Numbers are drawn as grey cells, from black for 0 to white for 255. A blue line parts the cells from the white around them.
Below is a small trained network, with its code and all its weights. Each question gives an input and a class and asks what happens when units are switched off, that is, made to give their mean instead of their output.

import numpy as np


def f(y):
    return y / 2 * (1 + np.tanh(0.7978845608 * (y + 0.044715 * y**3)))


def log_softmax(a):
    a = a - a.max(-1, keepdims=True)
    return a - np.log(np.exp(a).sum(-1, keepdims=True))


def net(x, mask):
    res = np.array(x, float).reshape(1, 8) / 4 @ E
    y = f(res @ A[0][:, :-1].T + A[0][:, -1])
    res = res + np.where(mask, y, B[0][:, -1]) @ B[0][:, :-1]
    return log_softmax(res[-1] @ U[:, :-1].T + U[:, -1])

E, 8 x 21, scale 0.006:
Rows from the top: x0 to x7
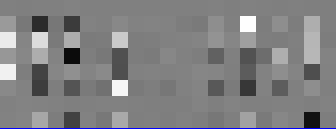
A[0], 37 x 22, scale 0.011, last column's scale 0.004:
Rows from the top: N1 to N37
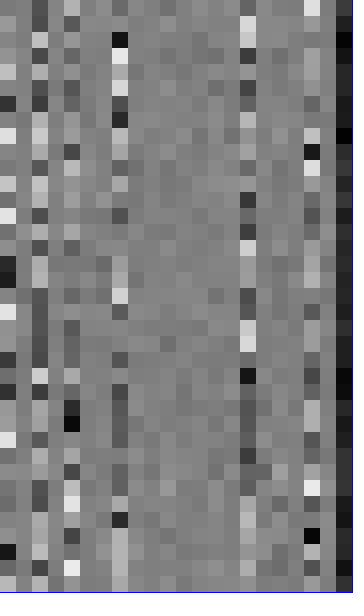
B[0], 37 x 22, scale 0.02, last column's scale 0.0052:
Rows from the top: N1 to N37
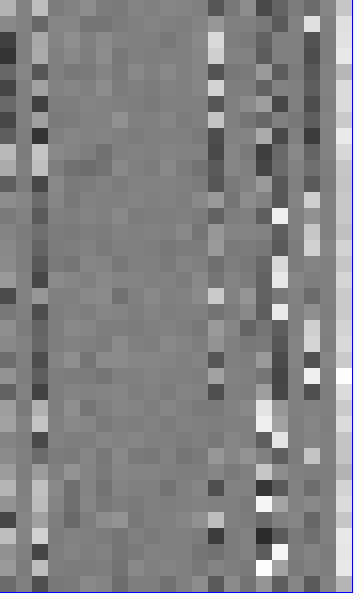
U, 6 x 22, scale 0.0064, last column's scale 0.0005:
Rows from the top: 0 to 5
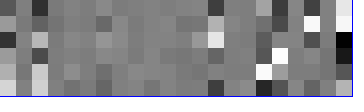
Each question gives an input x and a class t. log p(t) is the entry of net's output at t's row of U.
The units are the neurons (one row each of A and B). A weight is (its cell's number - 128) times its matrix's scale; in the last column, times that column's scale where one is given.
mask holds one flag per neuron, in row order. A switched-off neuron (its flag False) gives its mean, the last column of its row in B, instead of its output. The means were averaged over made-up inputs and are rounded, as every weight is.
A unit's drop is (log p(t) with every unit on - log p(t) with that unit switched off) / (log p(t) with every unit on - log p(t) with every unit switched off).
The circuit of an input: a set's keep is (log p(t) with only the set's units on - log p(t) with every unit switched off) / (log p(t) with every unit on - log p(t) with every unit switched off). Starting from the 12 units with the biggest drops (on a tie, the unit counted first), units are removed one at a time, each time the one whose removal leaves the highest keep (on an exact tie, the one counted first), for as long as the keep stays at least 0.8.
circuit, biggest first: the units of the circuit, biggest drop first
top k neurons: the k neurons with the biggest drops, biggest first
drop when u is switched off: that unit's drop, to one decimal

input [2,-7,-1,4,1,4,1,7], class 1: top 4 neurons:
[N24; N13; N29; N15]
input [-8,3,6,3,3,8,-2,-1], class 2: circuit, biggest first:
[N4]
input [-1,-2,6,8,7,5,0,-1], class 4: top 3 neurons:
[N27; N26; N30]
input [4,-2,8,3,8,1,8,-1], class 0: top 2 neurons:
[N9; N12]
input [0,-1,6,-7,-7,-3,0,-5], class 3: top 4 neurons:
[N35; N18; N17; N27]
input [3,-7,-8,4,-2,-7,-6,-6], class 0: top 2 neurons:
[N25; N7]
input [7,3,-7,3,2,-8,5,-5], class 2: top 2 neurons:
[N3; N8]
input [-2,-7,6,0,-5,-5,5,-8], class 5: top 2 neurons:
[N31; N11]
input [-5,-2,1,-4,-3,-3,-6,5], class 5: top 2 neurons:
[N34; N10]
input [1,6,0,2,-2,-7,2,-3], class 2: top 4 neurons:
[N3; N8; N33; N24]
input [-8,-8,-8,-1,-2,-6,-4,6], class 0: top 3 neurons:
[N25; N7; N23]
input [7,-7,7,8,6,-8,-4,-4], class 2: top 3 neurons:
[N3; N8; N33]
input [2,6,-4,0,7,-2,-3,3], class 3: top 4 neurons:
[N14; N28; N20; N24]
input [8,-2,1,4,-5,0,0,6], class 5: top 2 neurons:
[N34; N10]
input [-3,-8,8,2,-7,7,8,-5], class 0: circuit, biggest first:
[N9]
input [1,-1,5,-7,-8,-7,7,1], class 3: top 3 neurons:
[N35; N18; N17]
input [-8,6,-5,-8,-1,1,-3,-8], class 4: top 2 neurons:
[N36; N32]
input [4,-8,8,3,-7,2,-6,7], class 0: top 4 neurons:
[N9; N12; N37; N5]
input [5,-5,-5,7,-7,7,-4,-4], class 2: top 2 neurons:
[N4; N6]
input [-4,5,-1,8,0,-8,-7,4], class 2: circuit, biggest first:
[N3]
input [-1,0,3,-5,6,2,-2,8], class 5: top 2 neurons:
[N34; N10]
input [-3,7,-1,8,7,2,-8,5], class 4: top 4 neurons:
[N27; N26; N30; N24]
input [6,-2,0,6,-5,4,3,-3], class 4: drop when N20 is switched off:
0.1
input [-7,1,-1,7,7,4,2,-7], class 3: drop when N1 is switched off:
-0.1
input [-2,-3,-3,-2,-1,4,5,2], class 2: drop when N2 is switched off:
0.1
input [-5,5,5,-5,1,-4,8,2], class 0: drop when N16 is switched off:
-0.1
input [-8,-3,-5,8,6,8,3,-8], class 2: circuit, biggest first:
[N4]
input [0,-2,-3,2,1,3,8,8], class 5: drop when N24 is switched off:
0.0
